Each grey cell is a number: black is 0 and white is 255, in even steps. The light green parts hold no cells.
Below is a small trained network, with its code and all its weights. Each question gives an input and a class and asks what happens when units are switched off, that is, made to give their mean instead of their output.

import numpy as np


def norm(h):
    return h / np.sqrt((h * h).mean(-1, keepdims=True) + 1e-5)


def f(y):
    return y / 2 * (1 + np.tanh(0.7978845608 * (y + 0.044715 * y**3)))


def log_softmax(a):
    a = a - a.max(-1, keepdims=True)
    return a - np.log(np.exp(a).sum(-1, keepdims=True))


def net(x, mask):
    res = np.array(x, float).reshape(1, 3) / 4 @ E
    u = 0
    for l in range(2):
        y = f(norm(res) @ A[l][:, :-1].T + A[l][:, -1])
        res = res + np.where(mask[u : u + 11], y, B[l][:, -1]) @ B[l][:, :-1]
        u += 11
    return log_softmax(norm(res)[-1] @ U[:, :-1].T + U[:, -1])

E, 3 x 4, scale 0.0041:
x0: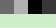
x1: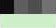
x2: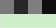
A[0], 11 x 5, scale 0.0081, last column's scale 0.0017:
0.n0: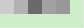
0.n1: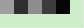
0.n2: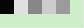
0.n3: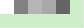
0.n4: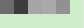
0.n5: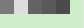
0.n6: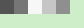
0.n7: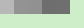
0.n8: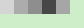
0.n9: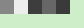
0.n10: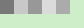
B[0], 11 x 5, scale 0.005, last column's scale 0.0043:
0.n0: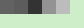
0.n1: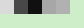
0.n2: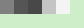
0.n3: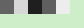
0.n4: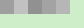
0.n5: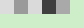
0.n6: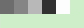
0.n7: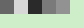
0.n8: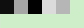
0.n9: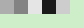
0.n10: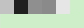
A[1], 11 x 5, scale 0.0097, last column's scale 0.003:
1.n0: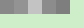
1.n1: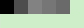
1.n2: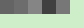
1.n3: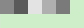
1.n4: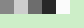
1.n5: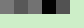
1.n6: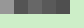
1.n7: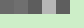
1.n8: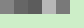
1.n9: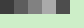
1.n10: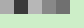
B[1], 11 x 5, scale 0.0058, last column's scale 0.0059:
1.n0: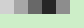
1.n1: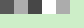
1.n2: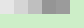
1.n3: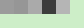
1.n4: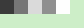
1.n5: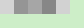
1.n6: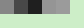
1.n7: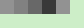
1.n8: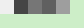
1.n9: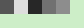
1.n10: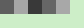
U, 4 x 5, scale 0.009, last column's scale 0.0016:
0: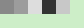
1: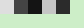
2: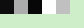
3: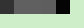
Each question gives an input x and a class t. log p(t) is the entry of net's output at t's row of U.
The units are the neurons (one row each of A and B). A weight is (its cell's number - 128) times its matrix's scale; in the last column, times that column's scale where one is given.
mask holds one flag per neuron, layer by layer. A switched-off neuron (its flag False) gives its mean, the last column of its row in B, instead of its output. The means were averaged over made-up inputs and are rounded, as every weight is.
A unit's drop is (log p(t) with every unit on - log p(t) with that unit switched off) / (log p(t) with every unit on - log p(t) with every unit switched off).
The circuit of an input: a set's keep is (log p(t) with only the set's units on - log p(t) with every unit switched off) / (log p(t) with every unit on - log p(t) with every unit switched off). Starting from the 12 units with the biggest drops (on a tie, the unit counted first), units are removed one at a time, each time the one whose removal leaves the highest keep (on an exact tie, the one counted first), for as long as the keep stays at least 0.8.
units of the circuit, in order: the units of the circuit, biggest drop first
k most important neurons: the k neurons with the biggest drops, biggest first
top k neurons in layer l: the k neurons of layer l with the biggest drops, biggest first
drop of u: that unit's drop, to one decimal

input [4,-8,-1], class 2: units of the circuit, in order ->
(0.n8)
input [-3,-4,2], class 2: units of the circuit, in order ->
(0.n8, 0.n3)
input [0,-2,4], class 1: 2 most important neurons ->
(0.n1, 1.n8)
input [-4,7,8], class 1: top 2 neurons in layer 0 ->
(0.n1, 0.n8)
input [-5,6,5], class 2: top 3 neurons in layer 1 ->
(1.n1, 1.n10, 1.n8)
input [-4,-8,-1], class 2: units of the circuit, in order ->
(0.n3, 0.n8, 1.n5)
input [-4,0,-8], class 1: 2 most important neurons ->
(0.n2, 0.n9)
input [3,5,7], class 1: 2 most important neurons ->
(1.n5, 0.n8)
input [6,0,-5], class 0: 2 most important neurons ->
(0.n9, 0.n5)
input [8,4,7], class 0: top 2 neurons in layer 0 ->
(0.n2, 0.n10)
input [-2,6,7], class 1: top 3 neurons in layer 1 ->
(1.n5, 1.n4, 1.n2)
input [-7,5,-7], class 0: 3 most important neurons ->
(1.n3, 0.n8, 0.n6)
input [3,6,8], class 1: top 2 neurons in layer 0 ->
(0.n8, 0.n1)
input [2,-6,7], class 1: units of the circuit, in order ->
(0.n1)
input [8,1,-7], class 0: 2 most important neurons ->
(0.n9, 0.n5)
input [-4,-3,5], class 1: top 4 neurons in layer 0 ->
(0.n1, 0.n9, 0.n5, 0.n8)
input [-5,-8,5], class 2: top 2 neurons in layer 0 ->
(0.n3, 0.n8)
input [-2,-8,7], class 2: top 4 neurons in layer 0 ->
(0.n8, 0.n3, 0.n10, 0.n7)
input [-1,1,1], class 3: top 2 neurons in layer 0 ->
(0.n1, 0.n9)
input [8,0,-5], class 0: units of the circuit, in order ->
(0.n9)
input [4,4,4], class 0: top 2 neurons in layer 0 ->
(0.n2, 0.n8)
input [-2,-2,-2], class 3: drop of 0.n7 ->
-0.2
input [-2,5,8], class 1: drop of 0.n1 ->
0.3
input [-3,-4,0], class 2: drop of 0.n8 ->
0.2
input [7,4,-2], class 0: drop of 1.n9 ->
0.0
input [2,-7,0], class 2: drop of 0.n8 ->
0.1
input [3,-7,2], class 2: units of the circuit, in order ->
(0.n8)
